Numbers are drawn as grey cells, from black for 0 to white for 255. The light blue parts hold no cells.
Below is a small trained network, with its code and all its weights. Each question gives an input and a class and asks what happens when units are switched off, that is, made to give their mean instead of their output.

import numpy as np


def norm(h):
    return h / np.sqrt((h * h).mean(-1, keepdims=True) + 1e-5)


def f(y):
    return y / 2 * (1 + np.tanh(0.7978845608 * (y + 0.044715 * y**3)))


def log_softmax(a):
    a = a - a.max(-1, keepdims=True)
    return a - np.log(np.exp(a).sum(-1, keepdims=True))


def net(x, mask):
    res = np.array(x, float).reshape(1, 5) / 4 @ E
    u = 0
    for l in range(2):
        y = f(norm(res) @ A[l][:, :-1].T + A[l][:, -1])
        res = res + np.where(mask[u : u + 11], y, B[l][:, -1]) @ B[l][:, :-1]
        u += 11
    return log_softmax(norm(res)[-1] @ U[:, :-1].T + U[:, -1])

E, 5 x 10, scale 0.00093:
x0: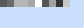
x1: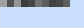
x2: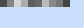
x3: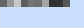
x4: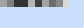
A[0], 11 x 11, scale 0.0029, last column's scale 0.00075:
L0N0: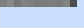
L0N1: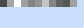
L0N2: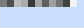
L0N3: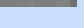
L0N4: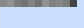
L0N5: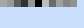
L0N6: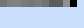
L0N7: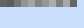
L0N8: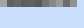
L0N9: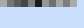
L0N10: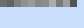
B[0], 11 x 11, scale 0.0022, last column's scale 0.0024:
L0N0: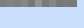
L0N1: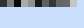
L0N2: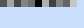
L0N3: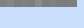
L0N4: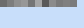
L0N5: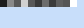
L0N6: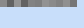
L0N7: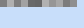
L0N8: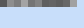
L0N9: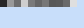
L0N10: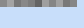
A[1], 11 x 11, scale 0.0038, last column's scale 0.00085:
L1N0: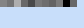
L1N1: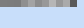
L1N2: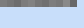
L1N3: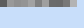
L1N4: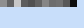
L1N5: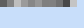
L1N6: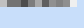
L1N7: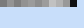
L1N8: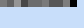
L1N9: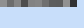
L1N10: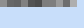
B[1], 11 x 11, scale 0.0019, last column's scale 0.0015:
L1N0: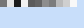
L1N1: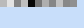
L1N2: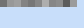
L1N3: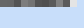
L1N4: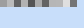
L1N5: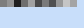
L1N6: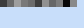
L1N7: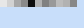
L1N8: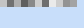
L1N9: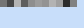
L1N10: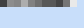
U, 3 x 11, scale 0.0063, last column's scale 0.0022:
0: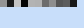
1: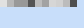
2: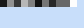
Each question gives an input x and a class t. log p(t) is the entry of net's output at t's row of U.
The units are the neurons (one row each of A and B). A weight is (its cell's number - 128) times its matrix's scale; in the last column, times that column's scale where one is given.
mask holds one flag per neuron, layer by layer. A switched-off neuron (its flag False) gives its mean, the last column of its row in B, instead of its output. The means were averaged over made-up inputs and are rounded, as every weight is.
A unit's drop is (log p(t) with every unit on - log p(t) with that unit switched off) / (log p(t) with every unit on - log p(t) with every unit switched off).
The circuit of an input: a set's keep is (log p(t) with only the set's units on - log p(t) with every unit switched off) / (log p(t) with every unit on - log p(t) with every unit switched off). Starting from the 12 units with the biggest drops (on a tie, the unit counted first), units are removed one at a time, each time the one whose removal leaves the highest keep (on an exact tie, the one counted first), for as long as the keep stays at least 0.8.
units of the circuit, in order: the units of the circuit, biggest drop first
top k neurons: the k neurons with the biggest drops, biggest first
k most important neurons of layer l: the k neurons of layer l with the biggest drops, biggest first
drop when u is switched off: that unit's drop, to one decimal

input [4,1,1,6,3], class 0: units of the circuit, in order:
(L0N5, L0N9, L1N8)
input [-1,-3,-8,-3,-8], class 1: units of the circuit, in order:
(L0N5, L0N1)
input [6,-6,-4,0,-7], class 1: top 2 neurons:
(L0N5, L0N9)
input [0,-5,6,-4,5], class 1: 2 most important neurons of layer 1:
(L1N7, L1N1)
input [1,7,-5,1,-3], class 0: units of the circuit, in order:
(L0N5, L1N8)
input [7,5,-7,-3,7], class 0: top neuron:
(L1N6)
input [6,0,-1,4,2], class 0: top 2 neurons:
(L0N5, L0N9)
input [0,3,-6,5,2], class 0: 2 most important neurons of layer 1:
(L1N8, L1N9)
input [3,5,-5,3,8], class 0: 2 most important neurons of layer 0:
(L0N1, L0N2)
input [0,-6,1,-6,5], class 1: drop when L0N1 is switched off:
0.1
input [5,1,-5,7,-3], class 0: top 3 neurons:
(L0N5, L0N9, L1N8)
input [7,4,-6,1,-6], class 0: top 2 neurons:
(L0N5, L0N9)
